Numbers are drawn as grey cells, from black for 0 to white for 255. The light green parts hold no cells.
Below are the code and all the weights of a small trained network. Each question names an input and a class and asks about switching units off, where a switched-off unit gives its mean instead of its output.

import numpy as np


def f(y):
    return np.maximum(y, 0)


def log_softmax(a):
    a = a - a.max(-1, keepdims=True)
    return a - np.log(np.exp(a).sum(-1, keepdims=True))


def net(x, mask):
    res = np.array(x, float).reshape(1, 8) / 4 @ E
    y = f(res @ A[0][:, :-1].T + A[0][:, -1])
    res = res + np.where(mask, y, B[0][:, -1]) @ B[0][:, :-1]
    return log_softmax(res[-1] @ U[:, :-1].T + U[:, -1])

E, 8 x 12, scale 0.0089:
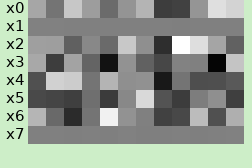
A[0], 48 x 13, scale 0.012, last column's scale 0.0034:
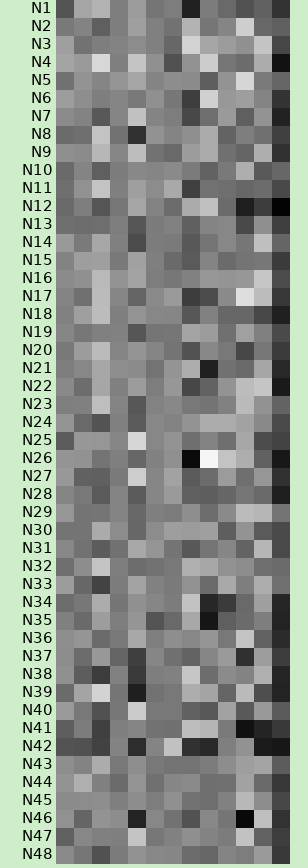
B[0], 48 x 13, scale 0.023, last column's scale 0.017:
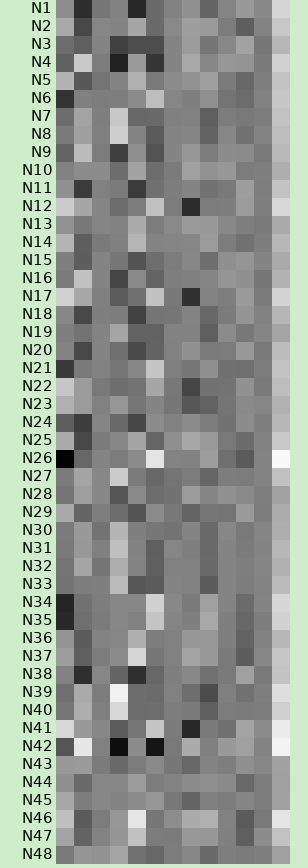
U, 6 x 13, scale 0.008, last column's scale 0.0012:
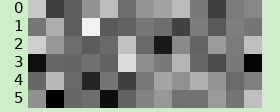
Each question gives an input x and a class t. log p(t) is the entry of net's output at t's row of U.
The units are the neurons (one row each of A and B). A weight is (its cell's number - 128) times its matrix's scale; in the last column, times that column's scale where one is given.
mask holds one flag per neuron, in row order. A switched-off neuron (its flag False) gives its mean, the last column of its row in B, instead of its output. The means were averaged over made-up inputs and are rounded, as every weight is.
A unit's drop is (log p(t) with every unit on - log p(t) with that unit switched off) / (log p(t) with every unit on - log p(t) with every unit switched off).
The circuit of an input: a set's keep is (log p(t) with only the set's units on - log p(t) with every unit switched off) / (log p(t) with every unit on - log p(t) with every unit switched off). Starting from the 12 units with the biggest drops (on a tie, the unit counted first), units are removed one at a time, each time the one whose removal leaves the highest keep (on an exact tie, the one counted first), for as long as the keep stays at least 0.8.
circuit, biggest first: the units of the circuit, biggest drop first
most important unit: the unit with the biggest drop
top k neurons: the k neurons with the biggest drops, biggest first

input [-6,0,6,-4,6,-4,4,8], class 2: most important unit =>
N12
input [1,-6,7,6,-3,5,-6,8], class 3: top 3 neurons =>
(N26, N6, N24)
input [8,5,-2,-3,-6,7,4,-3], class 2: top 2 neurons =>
(N17, N22)
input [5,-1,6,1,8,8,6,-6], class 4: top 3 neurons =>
(N42, N28, N38)
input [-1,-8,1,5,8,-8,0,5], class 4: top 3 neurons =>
(N4, N9, N16)
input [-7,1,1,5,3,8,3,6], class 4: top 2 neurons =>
(N42, N17)
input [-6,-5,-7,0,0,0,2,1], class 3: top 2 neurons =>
(N35, N34)
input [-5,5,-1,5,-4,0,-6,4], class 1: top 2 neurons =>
(N39, N8)
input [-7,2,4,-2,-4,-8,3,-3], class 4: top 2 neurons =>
(N4, N3)
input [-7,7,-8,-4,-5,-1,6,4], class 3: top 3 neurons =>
(N35, N34, N17)
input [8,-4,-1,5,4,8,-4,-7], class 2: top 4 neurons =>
(N17, N22, N23, N4)
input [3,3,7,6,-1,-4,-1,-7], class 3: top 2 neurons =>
(N26, N6)
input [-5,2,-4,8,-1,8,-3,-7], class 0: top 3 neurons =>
(N46, N37, N4)
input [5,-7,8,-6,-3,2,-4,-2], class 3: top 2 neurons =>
(N26, N6)
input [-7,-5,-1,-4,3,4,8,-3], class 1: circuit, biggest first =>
(N40)
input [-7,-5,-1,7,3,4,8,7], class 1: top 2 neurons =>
(N40, N7)
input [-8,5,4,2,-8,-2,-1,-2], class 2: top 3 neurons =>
(N41, N12, N1)
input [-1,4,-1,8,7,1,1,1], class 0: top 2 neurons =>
(N46, N37)
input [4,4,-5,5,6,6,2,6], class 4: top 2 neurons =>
(N42, N26)
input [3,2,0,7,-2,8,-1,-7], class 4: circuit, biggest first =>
(N42)
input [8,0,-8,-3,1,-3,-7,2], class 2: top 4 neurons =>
(N17, N26, N23, N22)
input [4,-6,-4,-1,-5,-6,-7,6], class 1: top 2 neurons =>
(N39, N42)
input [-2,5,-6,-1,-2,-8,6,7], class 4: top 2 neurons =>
(N4, N9)
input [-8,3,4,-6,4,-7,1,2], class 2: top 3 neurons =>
(N12, N41, N42)
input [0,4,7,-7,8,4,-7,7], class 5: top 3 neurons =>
(N1, N18, N11)
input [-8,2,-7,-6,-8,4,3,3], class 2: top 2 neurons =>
(N41, N12)
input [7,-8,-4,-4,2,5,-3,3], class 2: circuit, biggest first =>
(N17)
